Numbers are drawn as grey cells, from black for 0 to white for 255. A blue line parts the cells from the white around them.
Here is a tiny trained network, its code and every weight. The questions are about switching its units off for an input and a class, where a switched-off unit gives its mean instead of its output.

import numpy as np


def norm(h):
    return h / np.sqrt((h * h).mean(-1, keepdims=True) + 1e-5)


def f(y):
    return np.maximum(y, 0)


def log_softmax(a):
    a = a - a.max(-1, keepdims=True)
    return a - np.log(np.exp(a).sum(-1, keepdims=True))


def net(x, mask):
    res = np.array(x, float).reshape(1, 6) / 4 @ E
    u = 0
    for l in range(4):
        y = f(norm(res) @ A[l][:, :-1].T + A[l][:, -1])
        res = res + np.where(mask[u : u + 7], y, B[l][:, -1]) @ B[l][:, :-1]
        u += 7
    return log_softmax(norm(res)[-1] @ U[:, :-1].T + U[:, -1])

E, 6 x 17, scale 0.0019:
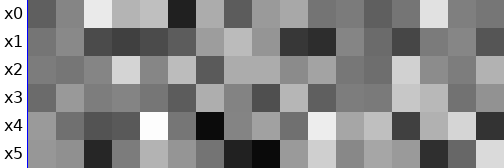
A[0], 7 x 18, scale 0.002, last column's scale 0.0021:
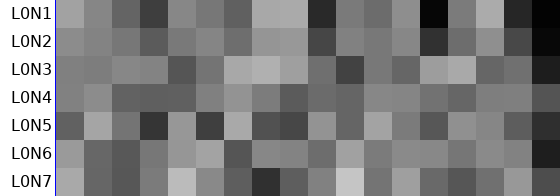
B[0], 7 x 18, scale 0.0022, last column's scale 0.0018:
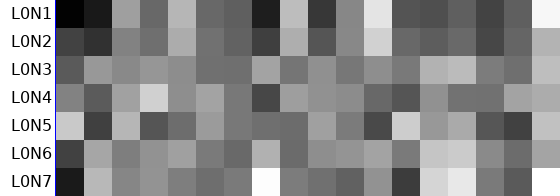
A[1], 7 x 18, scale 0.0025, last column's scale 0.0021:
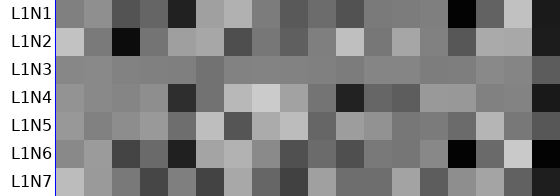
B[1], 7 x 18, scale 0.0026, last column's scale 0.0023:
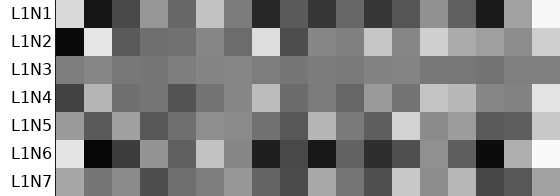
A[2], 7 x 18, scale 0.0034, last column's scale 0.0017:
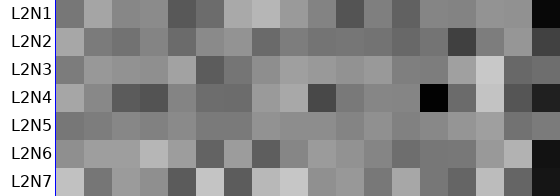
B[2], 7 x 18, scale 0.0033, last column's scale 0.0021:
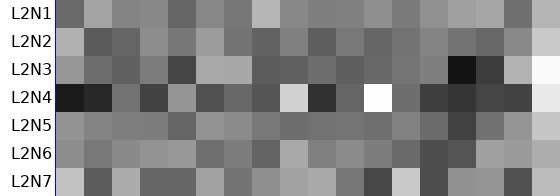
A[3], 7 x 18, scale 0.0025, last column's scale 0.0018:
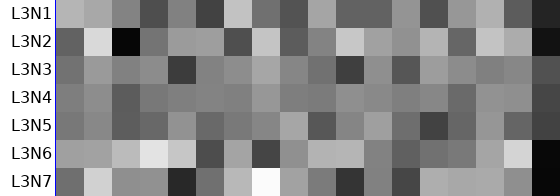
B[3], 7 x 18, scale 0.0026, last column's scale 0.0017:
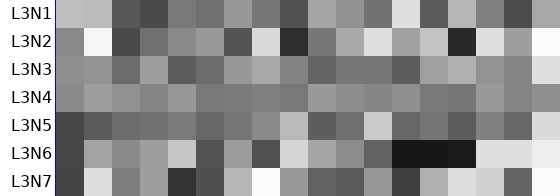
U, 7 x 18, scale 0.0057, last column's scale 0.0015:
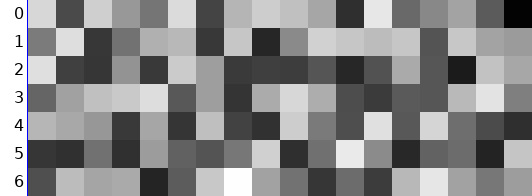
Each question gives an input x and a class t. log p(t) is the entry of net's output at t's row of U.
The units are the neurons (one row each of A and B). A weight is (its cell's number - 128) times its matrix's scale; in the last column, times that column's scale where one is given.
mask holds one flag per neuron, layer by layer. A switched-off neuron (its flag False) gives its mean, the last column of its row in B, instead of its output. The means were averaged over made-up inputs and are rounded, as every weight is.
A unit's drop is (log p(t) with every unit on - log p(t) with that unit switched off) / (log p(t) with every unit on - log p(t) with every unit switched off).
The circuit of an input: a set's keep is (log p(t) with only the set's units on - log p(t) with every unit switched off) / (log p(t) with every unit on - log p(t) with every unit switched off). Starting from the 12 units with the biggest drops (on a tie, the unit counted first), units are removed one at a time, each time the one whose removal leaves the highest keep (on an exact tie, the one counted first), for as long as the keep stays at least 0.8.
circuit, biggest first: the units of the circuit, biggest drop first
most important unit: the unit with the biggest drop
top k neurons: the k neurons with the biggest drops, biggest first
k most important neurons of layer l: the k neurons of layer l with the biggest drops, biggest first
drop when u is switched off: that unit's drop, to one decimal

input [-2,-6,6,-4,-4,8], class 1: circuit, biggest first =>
L1N2, L3N2
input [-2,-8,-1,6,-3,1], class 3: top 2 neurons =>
L3N6, L2N3
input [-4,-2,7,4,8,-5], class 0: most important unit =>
L2N7
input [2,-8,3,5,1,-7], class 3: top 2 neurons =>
L0N7, L3N6
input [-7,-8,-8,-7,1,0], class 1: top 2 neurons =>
L1N2, L3N2
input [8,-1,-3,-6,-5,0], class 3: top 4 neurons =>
L0N7, L3N6, L2N6, L1N2
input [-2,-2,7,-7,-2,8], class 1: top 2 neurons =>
L1N2, L3N2
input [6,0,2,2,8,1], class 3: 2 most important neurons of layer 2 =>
L2N3, L2N4
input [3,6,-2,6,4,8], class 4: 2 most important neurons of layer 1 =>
L1N7, L1N4
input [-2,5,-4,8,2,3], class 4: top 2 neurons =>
L0N5, L1N7
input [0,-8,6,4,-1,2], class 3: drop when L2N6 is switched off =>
0.1
